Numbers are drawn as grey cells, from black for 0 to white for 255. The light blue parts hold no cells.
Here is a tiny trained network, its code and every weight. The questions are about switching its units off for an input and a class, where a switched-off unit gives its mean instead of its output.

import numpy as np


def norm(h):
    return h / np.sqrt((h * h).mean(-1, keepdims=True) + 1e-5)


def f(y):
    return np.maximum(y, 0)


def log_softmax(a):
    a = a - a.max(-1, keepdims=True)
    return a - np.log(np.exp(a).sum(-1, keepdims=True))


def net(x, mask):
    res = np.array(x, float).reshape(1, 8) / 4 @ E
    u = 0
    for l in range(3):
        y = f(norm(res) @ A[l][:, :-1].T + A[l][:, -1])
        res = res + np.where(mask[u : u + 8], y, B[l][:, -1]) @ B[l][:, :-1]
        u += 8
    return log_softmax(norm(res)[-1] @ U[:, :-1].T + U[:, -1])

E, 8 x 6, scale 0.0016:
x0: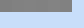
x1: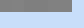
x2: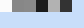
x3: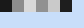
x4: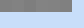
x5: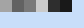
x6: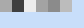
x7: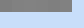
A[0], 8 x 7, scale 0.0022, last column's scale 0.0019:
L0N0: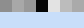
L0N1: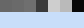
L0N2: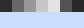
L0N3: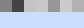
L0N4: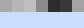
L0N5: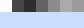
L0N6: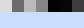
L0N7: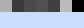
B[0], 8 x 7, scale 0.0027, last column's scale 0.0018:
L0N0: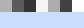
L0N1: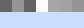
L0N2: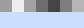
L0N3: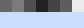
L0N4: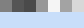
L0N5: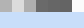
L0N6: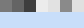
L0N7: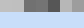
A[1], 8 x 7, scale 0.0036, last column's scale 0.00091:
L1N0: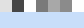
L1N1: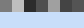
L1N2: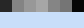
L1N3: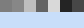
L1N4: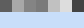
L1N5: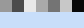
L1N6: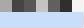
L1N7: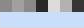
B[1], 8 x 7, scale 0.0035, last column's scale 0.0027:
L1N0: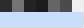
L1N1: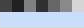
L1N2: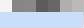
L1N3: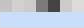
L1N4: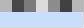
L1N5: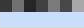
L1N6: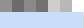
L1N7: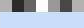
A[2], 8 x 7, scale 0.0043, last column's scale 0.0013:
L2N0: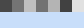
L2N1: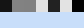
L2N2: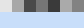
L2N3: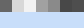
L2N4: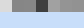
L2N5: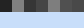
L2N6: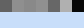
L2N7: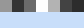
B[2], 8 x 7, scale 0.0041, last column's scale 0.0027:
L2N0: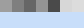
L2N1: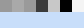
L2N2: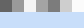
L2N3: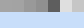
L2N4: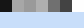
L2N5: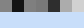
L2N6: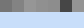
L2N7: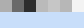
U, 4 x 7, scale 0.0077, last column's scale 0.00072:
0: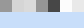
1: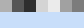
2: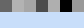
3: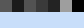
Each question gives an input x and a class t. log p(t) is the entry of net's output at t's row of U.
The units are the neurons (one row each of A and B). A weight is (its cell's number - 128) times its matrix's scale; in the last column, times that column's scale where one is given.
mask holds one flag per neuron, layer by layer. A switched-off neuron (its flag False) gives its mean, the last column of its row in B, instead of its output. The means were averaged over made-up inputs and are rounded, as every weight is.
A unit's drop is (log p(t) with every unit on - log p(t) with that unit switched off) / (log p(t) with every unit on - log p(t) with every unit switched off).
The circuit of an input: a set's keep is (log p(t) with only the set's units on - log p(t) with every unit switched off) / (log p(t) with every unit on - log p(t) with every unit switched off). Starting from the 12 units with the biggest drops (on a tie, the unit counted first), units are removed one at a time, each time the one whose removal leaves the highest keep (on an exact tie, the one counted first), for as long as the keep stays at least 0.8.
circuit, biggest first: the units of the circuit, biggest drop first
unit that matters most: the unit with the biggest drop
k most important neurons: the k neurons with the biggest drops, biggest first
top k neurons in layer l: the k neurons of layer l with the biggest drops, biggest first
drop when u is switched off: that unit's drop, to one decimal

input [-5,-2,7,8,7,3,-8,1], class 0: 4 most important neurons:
L1N3, L1N0, L2N0, L2N3
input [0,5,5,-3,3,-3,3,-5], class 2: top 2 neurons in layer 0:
L0N5, L0N0
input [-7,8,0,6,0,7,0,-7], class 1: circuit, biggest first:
L2N7
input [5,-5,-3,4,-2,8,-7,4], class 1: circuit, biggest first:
L2N7, L1N6
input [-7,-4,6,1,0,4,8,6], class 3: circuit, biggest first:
L1N0, L2N1
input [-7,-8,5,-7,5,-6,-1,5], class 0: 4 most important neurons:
L2N2, L0N5, L2N1, L2N7
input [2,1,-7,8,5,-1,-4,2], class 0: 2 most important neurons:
L2N3, L2N0
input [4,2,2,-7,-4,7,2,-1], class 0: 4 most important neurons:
L2N2, L0N5, L0N0, L1N7
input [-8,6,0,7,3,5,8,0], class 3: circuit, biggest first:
L1N0, L1N5, L2N5
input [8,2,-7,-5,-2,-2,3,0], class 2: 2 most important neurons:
L2N1, L1N0
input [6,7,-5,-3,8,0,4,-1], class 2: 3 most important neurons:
L2N1, L1N0, L1N1
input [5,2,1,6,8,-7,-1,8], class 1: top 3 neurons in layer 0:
L0N5, L0N0, L0N1
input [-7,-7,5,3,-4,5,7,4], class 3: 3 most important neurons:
L1N0, L0N0, L2N1
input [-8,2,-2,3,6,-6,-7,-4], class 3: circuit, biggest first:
L2N5
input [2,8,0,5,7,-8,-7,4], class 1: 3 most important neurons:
L1N7, L1N4, L1N0
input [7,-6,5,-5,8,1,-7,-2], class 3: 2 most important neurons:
L1N1, L1N3
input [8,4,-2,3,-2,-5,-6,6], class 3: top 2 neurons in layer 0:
L0N4, L0N6
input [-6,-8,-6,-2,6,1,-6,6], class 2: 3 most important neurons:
L2N1, L1N0, L0N3
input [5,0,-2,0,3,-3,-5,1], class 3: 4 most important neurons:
L1N1, L0N4, L2N5, L0N6
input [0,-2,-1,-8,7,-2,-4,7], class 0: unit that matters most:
L2N2
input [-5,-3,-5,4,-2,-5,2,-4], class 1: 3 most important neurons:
L1N4, L1N3, L2N7
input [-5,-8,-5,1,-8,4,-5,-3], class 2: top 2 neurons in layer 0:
L0N0, L0N6
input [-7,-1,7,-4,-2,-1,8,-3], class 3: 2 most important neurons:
L1N0, L2N1
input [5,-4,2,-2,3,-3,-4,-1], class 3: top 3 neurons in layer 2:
L2N5, L2N7, L2N1
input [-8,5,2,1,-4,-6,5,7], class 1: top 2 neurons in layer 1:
L1N7, L1N4
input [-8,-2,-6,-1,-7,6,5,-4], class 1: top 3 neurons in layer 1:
L1N3, L1N0, L1N6
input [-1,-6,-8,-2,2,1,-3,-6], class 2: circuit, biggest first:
L2N1
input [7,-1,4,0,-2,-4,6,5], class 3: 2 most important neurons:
L1N0, L2N5
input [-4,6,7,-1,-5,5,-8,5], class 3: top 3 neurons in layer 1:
L1N1, L1N2, L1N4
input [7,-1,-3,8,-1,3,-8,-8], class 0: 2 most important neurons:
L1N0, L2N3
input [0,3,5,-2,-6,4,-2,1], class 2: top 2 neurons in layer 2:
L2N4, L2N7
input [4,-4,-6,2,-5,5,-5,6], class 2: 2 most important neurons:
L2N1, L0N0
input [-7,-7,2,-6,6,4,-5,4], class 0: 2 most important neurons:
L2N2, L1N0
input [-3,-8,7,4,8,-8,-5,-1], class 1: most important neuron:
L1N7
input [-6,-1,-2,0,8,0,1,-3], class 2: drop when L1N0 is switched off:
0.8
